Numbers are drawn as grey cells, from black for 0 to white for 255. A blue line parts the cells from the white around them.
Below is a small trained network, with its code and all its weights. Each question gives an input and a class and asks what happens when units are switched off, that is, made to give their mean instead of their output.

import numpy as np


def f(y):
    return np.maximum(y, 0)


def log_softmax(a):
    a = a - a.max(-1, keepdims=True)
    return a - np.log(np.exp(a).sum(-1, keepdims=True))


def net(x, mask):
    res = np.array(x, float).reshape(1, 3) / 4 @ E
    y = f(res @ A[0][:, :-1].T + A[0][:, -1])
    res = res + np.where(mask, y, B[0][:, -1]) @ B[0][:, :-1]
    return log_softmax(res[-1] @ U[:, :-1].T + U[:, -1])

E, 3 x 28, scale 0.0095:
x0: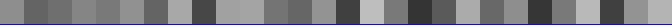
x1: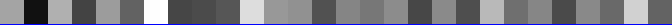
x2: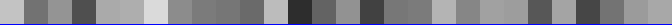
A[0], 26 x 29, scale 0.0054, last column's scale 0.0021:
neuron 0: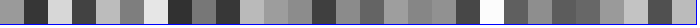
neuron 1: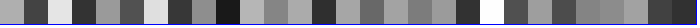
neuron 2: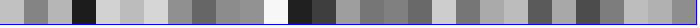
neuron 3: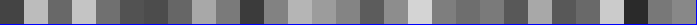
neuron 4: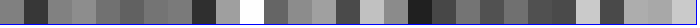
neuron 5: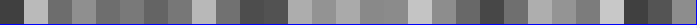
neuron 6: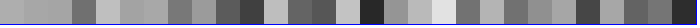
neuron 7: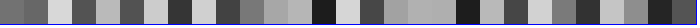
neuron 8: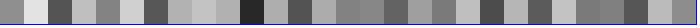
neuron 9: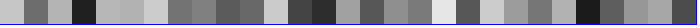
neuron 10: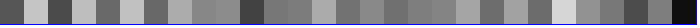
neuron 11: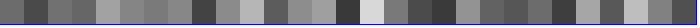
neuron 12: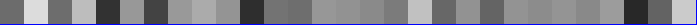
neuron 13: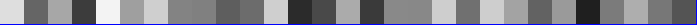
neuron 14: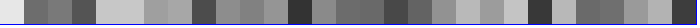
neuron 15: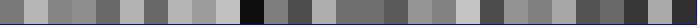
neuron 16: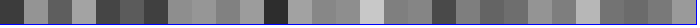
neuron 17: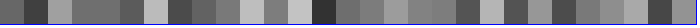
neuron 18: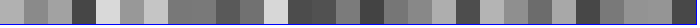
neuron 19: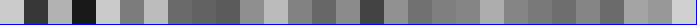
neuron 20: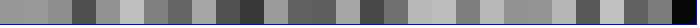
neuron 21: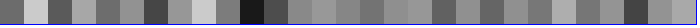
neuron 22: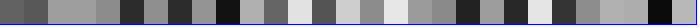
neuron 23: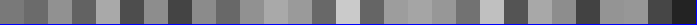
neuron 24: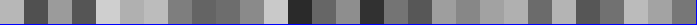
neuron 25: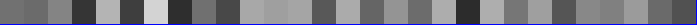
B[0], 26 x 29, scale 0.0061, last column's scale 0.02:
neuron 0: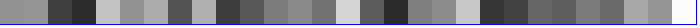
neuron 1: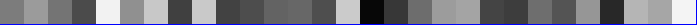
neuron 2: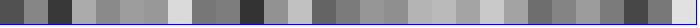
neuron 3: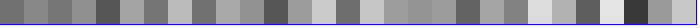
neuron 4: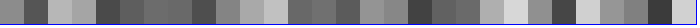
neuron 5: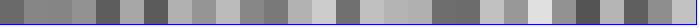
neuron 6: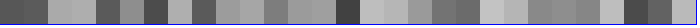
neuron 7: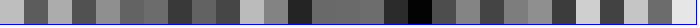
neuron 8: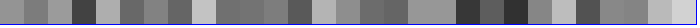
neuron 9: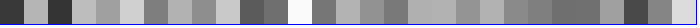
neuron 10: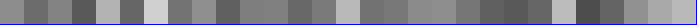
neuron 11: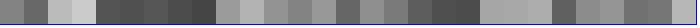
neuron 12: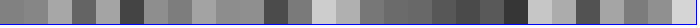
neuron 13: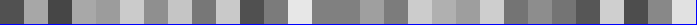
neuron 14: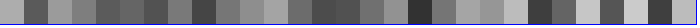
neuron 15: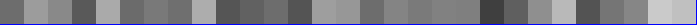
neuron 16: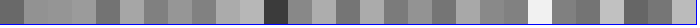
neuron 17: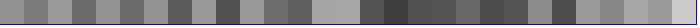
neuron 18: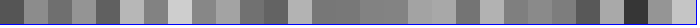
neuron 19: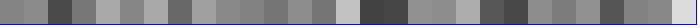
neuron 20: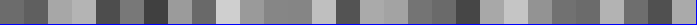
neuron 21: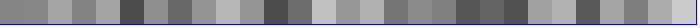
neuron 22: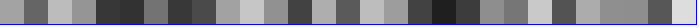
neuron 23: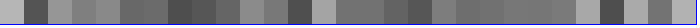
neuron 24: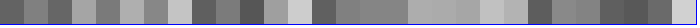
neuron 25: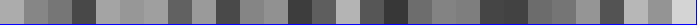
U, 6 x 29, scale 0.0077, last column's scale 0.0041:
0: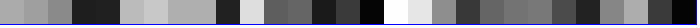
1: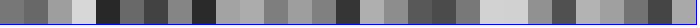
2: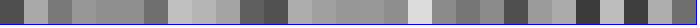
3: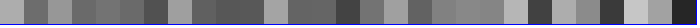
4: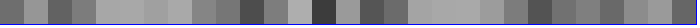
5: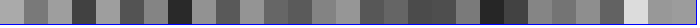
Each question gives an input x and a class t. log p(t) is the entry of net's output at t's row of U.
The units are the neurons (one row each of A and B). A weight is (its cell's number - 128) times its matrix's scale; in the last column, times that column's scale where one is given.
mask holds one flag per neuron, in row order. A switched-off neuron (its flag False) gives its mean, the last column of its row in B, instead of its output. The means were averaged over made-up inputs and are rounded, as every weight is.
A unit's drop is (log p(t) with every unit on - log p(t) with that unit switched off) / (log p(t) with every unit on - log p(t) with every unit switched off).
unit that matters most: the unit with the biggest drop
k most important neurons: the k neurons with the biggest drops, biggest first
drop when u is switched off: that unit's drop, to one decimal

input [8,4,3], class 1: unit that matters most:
neuron 4
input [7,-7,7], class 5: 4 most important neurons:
neuron 14; neuron 13; neuron 9; neuron 3
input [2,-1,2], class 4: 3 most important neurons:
neuron 22; neuron 7; neuron 3
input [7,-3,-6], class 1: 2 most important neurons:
neuron 4; neuron 1
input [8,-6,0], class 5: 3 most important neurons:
neuron 13; neuron 9; neuron 2
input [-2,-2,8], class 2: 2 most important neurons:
neuron 6; neuron 1
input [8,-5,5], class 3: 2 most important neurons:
neuron 1; neuron 0
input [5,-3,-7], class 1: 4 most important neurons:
neuron 4; neuron 0; neuron 1; neuron 11
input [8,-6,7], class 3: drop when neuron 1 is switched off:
0.2
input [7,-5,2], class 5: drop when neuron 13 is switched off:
0.1
